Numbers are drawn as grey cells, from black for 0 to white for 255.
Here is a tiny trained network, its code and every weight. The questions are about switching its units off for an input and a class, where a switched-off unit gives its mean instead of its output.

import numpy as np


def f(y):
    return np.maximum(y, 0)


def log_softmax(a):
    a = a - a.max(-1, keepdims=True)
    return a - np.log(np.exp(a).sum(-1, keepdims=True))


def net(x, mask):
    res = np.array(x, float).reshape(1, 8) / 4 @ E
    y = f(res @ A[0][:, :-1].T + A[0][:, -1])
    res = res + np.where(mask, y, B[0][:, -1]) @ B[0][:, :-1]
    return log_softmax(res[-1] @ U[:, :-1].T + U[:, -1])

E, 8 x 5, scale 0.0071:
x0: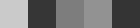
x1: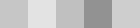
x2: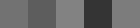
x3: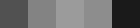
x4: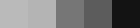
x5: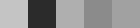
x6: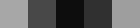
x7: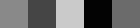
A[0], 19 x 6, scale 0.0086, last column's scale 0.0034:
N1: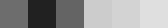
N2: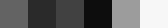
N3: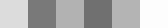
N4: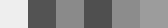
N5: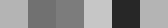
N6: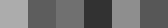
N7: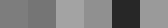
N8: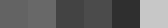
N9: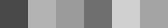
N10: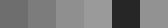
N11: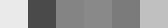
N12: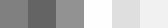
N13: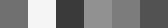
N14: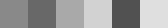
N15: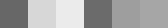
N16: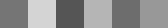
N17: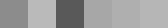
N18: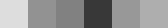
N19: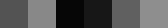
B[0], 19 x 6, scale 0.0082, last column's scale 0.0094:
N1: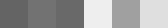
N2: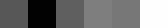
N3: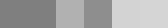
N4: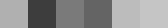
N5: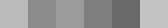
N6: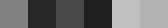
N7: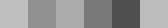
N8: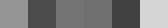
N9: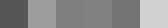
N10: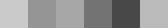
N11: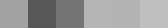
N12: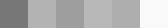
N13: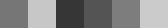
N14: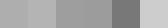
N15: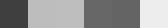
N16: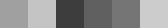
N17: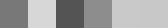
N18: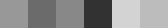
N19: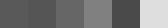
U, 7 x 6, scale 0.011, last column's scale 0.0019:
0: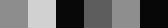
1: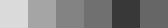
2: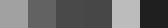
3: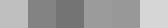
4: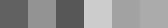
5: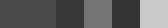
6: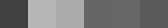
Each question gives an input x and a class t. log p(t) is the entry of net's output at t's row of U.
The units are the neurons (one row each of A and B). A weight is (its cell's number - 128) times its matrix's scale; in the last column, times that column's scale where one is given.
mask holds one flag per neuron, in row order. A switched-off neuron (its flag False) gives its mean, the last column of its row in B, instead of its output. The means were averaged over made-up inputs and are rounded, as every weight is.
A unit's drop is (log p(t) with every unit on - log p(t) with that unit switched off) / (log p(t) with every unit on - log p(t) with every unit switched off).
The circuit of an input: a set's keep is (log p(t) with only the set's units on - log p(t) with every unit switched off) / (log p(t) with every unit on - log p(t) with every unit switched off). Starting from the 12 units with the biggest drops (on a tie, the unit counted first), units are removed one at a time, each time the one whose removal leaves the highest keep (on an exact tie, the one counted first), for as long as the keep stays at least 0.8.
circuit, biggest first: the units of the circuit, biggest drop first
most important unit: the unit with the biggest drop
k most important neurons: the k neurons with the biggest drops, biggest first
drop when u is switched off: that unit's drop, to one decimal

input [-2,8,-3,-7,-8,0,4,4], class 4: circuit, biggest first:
N1, N12
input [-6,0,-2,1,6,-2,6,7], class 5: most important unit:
N19
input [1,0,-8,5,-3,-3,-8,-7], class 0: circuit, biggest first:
N16, N13
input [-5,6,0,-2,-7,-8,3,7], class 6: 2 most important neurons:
N15, N9
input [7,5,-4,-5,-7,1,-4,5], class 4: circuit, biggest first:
N1, N12
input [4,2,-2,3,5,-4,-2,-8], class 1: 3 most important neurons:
N5, N10, N7
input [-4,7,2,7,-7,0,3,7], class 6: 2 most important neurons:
N15, N9
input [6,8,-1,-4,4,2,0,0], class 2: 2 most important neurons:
N18, N4
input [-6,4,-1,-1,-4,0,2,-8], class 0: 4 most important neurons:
N13, N16, N17, N2
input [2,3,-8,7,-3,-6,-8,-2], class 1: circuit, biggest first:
N10, N7
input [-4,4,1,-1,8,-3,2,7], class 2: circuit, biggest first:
N18, N6
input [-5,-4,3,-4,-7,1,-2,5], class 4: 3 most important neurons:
N1, N8, N19
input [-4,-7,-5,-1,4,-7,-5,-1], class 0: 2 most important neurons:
N13, N16
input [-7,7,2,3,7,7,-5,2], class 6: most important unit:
N15
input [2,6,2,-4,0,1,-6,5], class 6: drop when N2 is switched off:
0.1
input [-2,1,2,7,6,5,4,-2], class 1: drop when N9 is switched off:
0.0
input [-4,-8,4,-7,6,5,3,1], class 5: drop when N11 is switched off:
-0.1
